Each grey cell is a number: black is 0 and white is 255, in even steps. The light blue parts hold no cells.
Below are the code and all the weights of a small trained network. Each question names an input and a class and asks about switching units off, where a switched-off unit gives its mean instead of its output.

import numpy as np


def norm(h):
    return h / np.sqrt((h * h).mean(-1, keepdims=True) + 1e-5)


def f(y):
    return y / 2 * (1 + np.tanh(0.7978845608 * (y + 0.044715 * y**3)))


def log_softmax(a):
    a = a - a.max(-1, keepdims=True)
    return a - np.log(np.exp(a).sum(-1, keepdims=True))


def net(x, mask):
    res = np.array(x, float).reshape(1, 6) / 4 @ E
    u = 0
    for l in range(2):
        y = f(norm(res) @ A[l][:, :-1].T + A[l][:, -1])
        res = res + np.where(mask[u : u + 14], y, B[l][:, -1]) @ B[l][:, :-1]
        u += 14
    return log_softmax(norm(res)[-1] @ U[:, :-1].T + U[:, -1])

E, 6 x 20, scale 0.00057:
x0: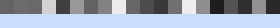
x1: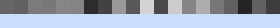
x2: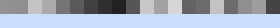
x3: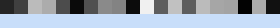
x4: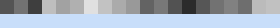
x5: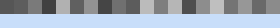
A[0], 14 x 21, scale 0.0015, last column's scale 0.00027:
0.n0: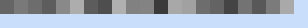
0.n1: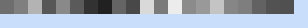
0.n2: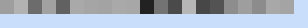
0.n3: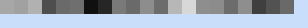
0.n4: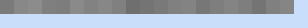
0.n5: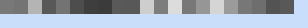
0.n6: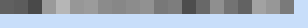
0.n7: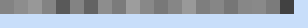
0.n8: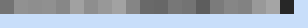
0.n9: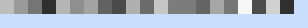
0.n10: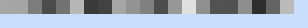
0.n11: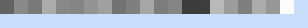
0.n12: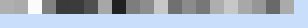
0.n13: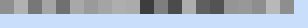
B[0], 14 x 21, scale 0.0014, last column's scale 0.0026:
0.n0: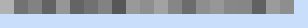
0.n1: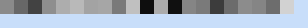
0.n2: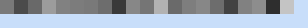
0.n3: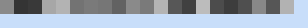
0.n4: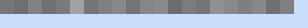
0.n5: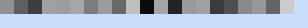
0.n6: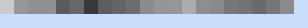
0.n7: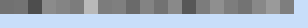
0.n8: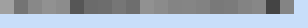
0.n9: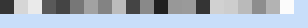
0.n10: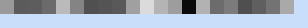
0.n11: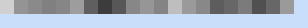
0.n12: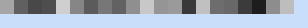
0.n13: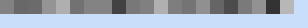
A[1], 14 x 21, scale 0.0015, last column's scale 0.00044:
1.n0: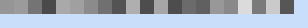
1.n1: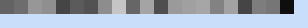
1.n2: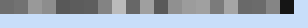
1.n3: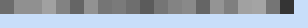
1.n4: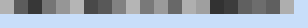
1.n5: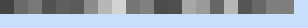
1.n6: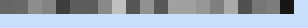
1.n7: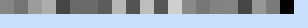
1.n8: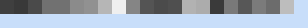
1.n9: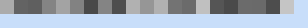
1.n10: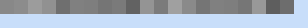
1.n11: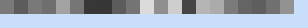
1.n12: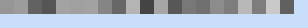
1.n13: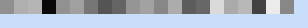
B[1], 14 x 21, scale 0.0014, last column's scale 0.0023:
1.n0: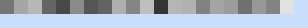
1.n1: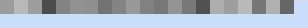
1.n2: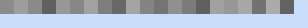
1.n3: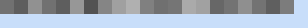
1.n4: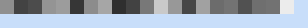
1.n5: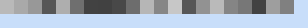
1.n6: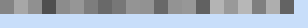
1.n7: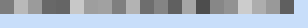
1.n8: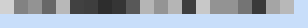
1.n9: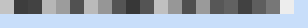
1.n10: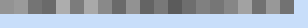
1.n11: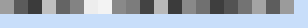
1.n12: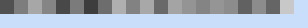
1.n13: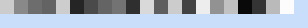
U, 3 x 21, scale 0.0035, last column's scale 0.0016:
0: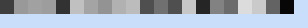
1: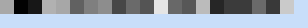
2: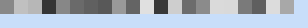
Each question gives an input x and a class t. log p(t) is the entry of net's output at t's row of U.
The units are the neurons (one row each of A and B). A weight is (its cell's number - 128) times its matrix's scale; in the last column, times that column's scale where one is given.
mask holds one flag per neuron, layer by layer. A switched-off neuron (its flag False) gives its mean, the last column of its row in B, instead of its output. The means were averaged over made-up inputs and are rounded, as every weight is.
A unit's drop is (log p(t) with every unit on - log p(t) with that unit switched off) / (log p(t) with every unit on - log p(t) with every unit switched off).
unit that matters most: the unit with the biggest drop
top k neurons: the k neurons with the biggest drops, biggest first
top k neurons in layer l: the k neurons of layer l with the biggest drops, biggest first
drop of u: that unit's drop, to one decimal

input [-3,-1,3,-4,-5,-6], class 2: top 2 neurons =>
0.n9, 1.n13
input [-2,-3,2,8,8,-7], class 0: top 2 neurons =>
1.n13, 0.n3
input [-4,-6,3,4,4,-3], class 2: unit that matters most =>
0.n3
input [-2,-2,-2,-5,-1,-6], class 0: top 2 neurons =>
0.n2, 0.n13
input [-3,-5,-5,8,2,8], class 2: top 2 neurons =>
0.n3, 0.n2
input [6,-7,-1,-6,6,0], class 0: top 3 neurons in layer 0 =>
0.n12, 0.n3, 0.n5
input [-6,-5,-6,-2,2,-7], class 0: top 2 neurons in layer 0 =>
0.n2, 0.n13
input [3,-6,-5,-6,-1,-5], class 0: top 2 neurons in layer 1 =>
1.n13, 1.n9
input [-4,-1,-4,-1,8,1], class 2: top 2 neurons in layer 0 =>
0.n5, 0.n1
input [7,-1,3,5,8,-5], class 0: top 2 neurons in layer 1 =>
1.n13, 1.n7
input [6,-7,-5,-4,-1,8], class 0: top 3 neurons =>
0.n2, 1.n13, 0.n12
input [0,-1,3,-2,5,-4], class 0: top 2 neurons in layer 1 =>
1.n13, 1.n8
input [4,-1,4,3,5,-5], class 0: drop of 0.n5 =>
0.2
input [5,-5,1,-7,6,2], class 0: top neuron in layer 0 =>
0.n3
